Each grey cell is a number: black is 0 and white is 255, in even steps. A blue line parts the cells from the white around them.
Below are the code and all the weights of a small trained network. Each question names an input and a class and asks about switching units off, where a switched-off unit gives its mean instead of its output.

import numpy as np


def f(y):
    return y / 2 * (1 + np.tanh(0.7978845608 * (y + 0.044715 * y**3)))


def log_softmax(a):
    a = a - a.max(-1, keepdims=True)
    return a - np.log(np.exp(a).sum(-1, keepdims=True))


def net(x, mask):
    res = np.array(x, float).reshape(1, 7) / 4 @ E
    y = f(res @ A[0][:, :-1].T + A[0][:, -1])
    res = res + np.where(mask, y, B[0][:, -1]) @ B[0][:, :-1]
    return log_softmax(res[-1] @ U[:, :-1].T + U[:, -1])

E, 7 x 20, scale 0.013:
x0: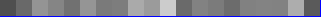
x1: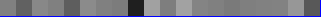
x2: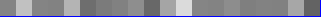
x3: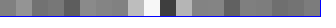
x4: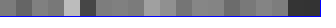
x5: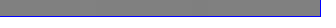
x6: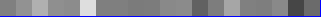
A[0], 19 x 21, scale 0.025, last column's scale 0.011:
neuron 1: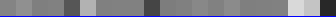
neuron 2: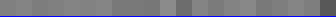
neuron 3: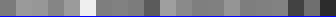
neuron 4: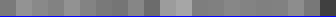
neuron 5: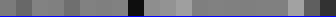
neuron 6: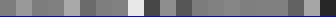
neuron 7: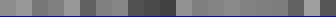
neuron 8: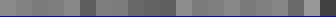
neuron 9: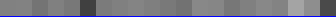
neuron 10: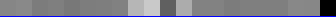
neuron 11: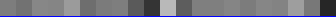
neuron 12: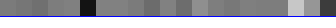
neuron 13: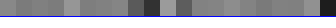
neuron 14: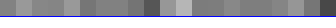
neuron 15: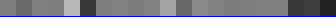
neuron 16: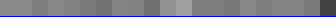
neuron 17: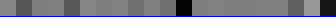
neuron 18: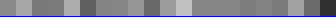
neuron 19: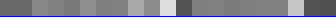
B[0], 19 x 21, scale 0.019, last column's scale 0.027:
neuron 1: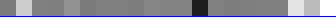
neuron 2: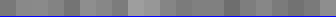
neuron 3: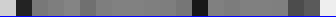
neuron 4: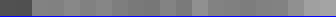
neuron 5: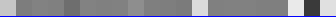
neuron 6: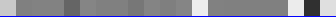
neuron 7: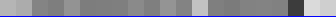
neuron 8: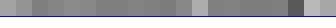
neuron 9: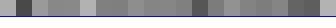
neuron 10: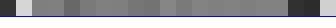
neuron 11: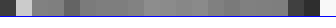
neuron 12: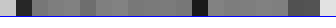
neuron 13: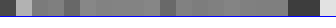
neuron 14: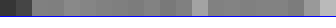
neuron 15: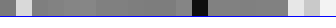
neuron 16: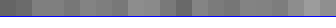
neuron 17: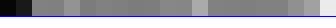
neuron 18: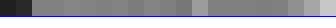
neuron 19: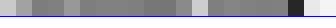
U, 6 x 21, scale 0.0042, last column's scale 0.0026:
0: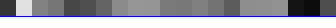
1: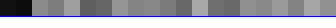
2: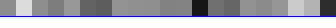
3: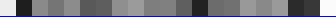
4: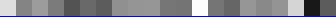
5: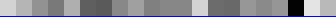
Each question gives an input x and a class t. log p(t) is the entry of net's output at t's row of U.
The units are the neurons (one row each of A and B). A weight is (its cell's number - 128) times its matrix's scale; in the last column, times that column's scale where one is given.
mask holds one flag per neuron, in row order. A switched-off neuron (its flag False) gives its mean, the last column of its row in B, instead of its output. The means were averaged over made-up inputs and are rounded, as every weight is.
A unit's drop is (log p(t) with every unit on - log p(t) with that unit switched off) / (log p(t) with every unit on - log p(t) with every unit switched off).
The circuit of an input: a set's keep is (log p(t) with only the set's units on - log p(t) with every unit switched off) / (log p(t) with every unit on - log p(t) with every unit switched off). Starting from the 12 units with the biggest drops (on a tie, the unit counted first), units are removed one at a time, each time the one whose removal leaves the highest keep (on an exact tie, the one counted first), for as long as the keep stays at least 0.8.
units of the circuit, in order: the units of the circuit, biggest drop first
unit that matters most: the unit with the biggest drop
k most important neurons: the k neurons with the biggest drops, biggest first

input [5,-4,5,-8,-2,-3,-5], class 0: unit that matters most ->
neuron 11
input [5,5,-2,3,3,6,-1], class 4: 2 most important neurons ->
(neuron 5; neuron 7)
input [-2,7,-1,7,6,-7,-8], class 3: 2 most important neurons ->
(neuron 12; neuron 11)
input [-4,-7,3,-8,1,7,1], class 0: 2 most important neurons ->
(neuron 13; neuron 11)
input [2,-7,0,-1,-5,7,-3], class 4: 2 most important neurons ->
(neuron 6; neuron 15)
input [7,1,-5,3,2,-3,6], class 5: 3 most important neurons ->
(neuron 19; neuron 12; neuron 9)
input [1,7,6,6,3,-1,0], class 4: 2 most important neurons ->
(neuron 5; neuron 11)
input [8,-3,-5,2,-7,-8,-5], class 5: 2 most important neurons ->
(neuron 19; neuron 15)
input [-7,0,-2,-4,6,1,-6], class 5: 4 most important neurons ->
(neuron 7; neuron 1; neuron 8; neuron 3)
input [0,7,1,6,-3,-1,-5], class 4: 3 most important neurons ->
(neuron 5; neuron 11; neuron 13)
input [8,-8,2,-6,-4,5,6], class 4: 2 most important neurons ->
(neuron 6; neuron 7)
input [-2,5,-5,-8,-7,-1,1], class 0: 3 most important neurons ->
(neuron 13; neuron 11; neuron 15)
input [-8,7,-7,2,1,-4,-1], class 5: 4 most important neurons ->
(neuron 7; neuron 6; neuron 8; neuron 18)
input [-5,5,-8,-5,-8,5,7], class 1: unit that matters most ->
neuron 17
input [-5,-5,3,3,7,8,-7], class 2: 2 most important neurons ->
(neuron 15; neuron 3)
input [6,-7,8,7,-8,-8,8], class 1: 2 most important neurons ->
(neuron 18; neuron 15)
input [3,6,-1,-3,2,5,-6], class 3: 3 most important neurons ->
(neuron 12; neuron 6; neuron 9)
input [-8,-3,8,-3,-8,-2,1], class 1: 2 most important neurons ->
(neuron 18; neuron 14)
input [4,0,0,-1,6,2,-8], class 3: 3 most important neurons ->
(neuron 12; neuron 1; neuron 9)
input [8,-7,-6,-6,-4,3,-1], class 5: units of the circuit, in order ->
(neuron 19)
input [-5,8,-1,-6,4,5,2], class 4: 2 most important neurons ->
(neuron 5; neuron 10)
